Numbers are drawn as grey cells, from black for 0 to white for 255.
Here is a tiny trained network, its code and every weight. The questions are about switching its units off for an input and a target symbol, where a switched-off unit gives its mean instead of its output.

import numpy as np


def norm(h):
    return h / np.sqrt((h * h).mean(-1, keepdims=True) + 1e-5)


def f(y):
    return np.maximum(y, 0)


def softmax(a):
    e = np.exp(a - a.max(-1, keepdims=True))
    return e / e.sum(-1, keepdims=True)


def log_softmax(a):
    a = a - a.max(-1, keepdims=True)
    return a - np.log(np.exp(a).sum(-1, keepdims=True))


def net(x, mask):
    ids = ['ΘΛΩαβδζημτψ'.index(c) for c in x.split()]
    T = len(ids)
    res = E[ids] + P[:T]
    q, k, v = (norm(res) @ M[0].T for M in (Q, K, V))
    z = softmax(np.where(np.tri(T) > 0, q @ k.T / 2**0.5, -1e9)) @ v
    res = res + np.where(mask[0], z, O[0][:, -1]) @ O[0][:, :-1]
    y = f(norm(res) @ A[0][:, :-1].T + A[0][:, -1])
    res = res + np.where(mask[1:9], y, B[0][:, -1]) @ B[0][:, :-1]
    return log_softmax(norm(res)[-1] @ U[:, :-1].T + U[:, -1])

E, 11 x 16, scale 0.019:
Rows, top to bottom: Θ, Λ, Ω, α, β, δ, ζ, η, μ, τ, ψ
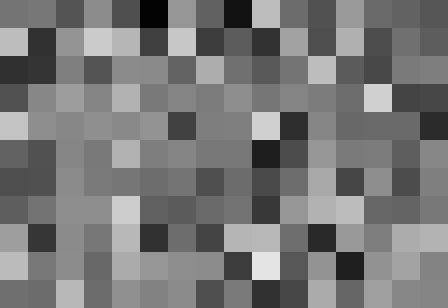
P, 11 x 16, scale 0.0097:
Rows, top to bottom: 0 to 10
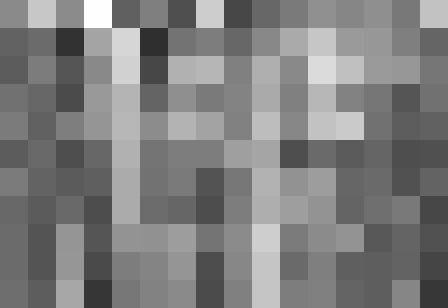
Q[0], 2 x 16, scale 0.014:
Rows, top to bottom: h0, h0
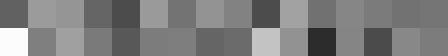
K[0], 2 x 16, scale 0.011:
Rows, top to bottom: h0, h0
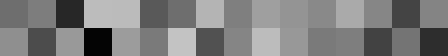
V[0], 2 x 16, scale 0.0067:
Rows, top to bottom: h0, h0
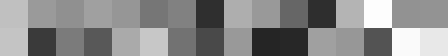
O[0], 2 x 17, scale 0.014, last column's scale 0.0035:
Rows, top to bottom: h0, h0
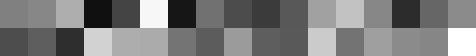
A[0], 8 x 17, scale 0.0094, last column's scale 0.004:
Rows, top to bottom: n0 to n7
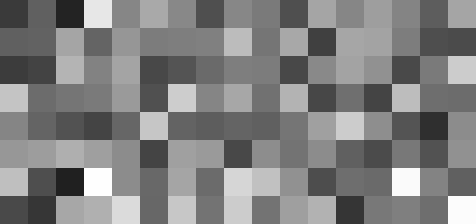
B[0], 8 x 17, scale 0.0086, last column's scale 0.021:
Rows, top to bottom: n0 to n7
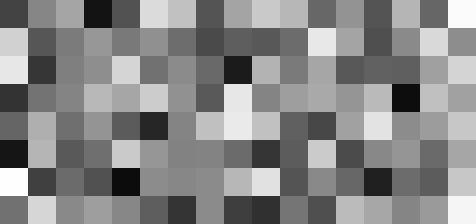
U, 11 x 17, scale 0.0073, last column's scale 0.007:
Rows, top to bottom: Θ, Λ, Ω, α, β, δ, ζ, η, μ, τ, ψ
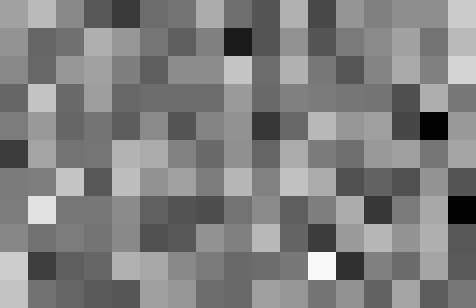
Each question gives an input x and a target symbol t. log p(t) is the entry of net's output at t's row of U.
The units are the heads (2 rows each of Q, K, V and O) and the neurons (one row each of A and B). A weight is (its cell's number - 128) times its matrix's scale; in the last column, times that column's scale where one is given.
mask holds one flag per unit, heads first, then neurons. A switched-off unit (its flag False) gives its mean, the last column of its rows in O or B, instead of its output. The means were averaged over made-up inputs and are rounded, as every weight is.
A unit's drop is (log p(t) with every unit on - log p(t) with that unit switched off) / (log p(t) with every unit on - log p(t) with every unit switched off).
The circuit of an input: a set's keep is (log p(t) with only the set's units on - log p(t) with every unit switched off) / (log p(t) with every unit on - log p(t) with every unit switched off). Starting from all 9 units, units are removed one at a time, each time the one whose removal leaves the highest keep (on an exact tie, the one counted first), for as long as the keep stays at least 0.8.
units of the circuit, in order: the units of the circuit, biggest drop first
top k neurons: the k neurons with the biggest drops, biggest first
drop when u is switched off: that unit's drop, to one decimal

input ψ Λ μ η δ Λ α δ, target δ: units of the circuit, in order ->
n6
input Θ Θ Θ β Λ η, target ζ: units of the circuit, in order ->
h0, n7, n3, n5
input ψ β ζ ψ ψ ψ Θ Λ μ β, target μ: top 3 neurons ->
n4, n0, n6
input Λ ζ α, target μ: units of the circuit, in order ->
n4, h0, n2
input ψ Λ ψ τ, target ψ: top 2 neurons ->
n6, n0
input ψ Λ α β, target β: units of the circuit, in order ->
h0, n0, n2, n5
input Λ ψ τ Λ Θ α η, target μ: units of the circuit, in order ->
n4, h0, n2
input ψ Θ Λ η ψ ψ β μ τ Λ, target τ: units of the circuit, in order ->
n4, n0, h0, n5
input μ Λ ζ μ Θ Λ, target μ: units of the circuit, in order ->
h0, n4
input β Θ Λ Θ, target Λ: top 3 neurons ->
n0, n6, n4
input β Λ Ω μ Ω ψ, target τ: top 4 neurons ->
n7, n0, n1, n2
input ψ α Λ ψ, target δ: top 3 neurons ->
n0, n6, n7
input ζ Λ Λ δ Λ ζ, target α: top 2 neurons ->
n7, n3
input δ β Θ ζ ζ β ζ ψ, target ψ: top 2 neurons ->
n6, n0
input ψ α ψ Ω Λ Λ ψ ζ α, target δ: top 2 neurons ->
n0, n6
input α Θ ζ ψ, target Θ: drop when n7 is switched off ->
0.0
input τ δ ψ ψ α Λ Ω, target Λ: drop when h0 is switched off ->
0.2
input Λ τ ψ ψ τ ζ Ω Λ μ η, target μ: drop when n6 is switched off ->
0.1
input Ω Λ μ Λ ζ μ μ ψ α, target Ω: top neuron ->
n6
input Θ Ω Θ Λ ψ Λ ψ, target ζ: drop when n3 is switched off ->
0.4
